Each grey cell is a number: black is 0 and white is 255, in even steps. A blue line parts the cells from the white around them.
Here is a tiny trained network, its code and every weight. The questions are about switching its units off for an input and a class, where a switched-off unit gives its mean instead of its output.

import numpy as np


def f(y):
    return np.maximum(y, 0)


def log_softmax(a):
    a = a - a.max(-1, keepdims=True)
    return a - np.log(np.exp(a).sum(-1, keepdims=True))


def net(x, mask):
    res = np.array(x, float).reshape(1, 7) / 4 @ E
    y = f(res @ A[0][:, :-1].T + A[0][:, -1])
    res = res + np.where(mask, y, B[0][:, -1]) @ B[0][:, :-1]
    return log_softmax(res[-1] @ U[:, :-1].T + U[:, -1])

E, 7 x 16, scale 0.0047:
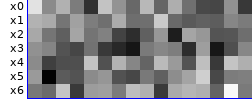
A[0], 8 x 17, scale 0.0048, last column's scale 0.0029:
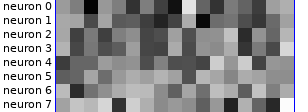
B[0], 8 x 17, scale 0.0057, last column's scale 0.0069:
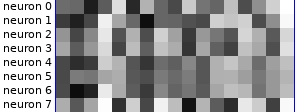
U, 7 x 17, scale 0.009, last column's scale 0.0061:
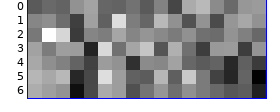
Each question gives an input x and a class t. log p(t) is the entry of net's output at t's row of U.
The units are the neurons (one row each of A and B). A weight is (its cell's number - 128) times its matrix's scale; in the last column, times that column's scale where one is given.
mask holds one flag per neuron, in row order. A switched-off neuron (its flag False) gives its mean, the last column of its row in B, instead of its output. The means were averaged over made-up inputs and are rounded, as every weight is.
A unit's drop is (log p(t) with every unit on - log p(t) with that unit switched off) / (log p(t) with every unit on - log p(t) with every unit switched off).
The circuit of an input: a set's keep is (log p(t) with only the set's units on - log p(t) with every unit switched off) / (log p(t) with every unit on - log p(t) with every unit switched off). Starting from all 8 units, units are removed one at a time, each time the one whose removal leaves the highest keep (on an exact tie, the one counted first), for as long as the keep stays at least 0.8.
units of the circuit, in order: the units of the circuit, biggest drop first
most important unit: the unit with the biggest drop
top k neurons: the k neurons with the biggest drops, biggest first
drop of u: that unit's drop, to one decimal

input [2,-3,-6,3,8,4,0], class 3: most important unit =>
neuron 2
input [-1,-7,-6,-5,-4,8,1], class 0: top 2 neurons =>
(neuron 5; neuron 7)
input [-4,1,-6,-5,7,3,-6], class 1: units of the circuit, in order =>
(neuron 1; neuron 7)
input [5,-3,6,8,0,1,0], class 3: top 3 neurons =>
(neuron 3; neuron 2; neuron 4)
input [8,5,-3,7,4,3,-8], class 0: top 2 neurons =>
(neuron 1; neuron 0)
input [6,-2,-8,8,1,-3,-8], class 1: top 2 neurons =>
(neuron 0; neuron 2)
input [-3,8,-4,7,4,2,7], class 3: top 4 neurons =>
(neuron 2; neuron 1; neuron 3; neuron 4)
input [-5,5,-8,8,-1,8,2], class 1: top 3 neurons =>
(neuron 7; neuron 1; neuron 0)
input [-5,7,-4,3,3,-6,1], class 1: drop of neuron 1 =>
0.1
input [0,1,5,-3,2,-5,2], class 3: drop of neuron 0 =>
0.6
